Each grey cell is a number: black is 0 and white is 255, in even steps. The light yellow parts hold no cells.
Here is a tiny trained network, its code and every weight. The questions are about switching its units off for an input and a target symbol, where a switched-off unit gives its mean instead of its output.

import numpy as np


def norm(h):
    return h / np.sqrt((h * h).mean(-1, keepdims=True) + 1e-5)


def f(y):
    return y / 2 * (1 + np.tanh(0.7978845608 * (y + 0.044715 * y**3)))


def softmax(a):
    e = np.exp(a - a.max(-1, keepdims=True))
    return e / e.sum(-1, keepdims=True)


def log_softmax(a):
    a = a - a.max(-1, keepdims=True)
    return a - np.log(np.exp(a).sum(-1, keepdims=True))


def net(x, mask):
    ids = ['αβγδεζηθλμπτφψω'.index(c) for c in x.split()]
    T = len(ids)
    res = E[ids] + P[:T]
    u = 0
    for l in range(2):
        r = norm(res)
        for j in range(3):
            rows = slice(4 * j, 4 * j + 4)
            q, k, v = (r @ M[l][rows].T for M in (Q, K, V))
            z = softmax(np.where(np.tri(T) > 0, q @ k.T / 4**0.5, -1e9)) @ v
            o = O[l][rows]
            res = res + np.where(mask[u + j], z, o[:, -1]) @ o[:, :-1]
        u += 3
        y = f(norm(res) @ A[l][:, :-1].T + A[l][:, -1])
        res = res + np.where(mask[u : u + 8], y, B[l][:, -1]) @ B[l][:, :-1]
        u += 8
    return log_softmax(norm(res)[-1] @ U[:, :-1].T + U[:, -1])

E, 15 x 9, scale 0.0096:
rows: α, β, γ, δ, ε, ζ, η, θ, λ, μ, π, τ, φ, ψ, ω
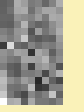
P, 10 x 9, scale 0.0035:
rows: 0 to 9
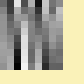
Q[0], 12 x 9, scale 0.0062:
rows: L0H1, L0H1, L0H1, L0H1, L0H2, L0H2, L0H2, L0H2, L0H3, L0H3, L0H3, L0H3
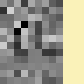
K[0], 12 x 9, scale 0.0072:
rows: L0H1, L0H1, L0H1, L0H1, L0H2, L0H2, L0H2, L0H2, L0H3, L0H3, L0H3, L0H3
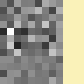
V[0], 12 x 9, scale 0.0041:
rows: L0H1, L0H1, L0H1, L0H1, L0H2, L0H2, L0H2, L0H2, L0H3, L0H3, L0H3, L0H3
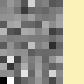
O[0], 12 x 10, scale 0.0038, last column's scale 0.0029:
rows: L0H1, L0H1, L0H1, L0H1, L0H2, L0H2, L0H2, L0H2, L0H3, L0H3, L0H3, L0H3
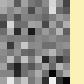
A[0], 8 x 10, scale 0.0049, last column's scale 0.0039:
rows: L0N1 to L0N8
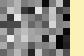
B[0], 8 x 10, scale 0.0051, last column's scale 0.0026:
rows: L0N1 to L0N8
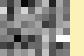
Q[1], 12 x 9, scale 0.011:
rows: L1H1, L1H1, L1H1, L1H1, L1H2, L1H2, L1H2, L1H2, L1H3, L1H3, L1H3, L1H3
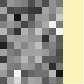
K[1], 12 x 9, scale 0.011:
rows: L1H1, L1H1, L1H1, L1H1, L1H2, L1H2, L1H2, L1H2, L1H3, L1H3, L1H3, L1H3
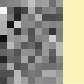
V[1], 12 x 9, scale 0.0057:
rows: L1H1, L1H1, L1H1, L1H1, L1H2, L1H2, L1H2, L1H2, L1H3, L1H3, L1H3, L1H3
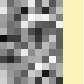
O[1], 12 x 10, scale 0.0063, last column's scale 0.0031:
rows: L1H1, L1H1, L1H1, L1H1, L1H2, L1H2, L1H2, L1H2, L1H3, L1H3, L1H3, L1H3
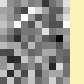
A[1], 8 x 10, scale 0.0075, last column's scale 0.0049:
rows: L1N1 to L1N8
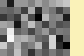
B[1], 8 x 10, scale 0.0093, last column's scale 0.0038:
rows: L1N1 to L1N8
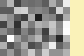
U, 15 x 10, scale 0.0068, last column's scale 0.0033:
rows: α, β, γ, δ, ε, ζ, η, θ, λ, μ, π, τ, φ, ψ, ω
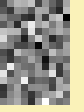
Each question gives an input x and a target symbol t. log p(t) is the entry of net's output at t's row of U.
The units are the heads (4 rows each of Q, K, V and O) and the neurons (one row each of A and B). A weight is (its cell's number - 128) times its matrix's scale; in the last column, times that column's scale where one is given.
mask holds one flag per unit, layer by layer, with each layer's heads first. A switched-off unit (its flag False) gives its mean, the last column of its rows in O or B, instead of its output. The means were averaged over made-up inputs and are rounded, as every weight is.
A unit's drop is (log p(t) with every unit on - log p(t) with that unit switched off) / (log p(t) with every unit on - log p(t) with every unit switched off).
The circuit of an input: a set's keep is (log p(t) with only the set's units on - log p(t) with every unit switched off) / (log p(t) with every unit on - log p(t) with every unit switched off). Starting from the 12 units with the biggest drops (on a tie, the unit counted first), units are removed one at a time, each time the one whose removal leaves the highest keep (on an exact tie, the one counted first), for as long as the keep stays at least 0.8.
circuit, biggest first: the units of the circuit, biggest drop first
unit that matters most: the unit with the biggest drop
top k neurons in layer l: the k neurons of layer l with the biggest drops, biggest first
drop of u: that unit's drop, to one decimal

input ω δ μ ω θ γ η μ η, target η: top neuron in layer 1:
[L1N3]
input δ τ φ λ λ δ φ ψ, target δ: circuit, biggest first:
[L1H1; L1N4]
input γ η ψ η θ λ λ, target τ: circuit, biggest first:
[L0H3; L0N6; L1H1]
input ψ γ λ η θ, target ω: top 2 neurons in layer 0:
[L0N2; L0N8]
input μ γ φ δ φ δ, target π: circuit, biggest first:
[L1H3; L1N7]
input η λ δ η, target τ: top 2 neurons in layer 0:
[L0N6; L0N5]
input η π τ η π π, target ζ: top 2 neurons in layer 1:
[L1N5; L1N4]
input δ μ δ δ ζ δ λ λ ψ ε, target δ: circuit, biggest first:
[L1H1; L0N8]
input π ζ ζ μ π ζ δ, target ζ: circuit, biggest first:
[L1H1; L1H3]
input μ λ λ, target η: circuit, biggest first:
[L1N3; L1H1]
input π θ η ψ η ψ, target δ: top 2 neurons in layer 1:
[L1N4; L1N5]
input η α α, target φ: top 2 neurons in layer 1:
[L1N8; L1N5]
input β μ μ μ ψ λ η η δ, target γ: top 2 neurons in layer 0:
[L0N6; L0N4]
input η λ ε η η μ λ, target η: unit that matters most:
L0N6
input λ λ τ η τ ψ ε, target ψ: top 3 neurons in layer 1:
[L1N1; L1N6; L1N4]
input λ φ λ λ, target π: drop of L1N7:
0.2
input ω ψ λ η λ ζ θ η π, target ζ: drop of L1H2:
-0.1
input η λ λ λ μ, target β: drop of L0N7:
0.3
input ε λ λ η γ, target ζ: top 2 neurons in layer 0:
[L0N4; L0N6]
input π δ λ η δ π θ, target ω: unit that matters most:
L1H1
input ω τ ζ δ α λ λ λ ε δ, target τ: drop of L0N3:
0.0
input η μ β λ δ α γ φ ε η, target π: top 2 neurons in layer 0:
[L0N6; L0N8]
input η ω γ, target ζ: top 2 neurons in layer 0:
[L0N6; L0N4]
